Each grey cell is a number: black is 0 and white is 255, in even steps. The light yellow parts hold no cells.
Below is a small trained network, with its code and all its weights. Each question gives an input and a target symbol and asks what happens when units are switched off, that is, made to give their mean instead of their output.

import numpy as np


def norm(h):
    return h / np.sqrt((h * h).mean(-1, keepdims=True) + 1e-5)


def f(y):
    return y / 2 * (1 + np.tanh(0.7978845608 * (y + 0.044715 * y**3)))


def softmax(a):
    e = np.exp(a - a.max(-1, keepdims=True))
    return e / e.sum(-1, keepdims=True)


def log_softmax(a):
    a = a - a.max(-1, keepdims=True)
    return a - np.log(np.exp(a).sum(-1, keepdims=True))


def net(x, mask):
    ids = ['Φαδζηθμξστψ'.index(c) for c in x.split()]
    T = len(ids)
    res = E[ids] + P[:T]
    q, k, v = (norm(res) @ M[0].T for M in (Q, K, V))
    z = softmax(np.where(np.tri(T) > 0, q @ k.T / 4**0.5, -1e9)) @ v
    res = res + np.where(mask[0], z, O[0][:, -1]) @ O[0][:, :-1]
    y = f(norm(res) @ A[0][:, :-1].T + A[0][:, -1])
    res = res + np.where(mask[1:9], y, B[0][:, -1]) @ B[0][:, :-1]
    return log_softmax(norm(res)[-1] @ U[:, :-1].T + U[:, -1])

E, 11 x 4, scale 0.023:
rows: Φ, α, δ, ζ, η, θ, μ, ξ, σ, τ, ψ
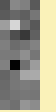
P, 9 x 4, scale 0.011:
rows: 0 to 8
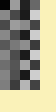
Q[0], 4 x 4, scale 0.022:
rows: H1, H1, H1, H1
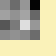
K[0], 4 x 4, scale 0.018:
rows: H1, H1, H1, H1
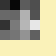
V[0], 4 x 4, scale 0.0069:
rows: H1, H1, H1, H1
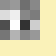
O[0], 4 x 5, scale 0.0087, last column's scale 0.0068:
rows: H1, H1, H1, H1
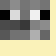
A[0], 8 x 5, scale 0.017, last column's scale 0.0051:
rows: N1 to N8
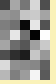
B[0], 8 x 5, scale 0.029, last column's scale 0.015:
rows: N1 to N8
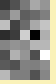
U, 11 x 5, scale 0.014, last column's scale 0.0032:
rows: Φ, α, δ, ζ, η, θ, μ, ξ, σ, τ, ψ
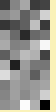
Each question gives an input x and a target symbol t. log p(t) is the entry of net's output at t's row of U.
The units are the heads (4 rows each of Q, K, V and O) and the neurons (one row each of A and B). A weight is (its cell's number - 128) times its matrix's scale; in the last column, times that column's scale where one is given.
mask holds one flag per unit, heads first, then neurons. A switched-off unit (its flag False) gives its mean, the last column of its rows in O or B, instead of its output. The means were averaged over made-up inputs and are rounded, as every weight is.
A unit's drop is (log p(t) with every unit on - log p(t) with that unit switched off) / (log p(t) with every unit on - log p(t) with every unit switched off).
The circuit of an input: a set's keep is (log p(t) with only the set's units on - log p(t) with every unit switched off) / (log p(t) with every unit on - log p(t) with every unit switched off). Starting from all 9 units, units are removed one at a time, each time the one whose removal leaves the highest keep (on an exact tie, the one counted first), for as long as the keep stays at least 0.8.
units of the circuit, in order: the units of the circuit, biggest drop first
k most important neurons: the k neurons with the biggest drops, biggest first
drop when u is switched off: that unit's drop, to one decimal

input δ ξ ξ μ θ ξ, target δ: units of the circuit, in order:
H1; N3; N6; N4
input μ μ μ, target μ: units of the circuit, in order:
H1; N6
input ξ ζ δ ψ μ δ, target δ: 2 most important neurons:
N3; N1
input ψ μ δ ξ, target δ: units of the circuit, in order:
H1; N1
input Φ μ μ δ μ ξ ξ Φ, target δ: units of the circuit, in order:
H1; N3
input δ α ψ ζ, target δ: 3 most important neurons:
N3; N6; N4
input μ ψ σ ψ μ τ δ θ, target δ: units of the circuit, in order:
H1; N1
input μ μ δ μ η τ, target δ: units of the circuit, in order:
H1; N3; N6; N4
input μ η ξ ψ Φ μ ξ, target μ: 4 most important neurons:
N6; N5; N4; N1
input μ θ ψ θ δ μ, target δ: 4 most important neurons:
N3; N6; N4; N1
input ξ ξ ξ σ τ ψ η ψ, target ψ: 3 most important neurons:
N5; N6; N4
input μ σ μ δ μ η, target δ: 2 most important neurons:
N3; N6
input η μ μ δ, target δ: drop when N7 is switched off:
0.0
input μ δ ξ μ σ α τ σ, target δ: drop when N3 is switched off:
0.3
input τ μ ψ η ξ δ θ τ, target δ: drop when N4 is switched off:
0.1
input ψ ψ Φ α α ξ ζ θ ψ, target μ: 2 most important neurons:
N6; N4
